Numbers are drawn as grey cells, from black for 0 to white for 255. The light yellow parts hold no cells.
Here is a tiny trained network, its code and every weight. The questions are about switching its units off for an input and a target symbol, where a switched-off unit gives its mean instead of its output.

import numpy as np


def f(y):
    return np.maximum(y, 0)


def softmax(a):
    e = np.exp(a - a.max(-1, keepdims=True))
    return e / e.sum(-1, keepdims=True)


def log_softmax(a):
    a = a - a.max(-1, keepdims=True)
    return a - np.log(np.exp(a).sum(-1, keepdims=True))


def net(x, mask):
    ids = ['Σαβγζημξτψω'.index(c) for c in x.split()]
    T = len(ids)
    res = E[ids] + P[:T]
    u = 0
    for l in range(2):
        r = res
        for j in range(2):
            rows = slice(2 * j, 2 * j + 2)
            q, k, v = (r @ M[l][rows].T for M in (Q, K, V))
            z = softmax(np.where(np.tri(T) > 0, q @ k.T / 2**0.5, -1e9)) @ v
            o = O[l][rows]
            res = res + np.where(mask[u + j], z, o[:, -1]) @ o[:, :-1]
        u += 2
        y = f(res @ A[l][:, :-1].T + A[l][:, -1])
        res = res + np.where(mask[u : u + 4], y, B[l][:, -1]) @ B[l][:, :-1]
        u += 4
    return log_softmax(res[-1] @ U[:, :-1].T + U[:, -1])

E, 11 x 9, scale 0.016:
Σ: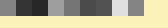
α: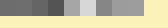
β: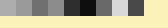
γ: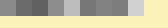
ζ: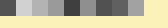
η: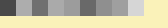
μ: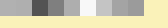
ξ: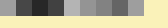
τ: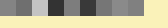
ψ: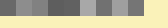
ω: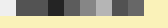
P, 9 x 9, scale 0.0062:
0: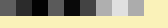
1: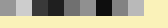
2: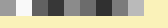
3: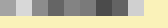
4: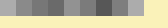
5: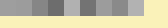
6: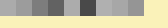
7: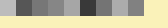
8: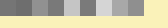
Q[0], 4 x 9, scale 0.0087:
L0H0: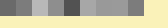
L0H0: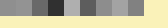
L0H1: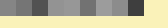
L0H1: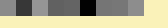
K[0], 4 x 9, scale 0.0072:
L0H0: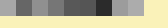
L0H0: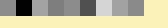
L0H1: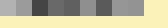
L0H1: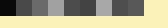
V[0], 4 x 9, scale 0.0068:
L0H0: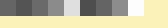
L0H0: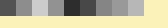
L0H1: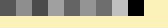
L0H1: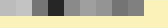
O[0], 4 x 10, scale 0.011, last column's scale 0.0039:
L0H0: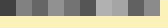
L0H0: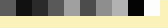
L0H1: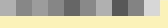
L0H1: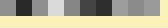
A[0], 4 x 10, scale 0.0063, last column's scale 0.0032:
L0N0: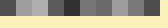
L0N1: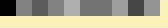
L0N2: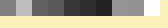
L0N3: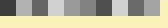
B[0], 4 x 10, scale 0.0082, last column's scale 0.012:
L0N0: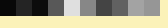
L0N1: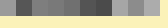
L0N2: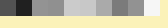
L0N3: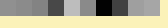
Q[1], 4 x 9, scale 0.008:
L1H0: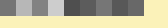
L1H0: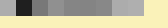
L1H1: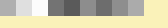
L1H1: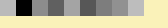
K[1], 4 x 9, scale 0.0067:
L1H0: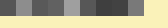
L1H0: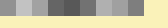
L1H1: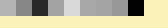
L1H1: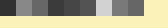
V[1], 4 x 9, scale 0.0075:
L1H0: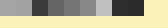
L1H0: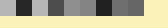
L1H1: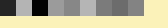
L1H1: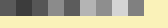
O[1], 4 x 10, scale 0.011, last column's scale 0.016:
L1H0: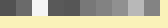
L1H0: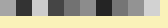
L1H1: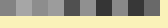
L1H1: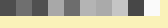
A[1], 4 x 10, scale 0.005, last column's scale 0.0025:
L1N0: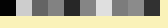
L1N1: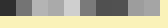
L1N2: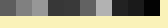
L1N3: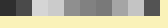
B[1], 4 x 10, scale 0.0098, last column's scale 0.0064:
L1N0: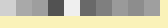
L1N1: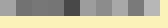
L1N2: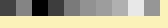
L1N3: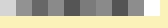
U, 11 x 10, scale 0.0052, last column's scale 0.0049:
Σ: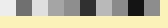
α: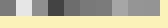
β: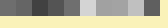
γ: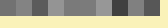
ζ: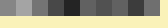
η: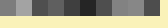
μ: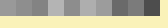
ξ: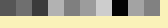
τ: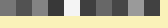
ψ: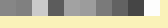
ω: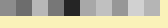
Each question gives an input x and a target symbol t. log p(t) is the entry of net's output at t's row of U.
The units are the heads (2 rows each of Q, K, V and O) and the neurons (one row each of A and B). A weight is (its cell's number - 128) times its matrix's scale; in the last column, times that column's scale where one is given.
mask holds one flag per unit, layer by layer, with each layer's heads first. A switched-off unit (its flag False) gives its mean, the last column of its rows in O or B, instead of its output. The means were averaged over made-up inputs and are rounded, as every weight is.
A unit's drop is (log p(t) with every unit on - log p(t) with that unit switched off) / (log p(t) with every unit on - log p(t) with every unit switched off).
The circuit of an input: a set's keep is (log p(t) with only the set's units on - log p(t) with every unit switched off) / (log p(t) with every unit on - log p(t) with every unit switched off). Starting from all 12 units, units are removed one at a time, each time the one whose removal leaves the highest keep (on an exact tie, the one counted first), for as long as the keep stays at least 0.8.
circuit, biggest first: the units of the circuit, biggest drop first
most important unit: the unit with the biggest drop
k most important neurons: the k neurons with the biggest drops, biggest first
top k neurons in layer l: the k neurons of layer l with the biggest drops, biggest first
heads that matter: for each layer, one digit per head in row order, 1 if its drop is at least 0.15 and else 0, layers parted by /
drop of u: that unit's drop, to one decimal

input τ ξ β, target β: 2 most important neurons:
L0N2, L0N0
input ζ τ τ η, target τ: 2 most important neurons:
L0N3, L0N1
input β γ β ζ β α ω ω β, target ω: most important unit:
L1H0
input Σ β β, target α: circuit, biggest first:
L0H1, L1H0, L1N0, L0H0
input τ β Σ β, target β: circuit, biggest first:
L1H1, L0N2, L0H0, L0N1
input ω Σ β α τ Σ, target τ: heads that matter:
01 / 11
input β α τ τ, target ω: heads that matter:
11 / 10
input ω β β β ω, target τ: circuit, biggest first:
L1H1, L0H0
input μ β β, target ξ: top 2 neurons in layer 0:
L0N2, L0N0
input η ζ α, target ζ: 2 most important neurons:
L0N3, L0N2
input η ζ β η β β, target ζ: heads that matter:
11 / 01
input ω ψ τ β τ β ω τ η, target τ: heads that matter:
11 / 11
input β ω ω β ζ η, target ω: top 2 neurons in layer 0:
L0N0, L0N1
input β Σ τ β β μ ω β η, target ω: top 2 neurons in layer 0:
L0N1, L0N0
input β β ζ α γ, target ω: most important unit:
L0H1
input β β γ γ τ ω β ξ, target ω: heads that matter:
10 / 10
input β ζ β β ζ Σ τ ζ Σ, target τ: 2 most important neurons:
L0N2, L1N1
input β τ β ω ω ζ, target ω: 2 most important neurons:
L1N1, L1N3
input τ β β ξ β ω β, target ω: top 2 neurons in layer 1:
L1N3, L1N0
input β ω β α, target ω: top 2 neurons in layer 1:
L1N3, L1N1
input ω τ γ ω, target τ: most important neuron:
L1N3
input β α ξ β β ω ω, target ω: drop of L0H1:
0.1
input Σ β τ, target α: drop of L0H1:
1.4
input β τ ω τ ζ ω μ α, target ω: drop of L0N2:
-0.1
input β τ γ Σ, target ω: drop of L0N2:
-0.1
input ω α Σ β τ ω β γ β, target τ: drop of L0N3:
0.0
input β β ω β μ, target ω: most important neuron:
L0N0
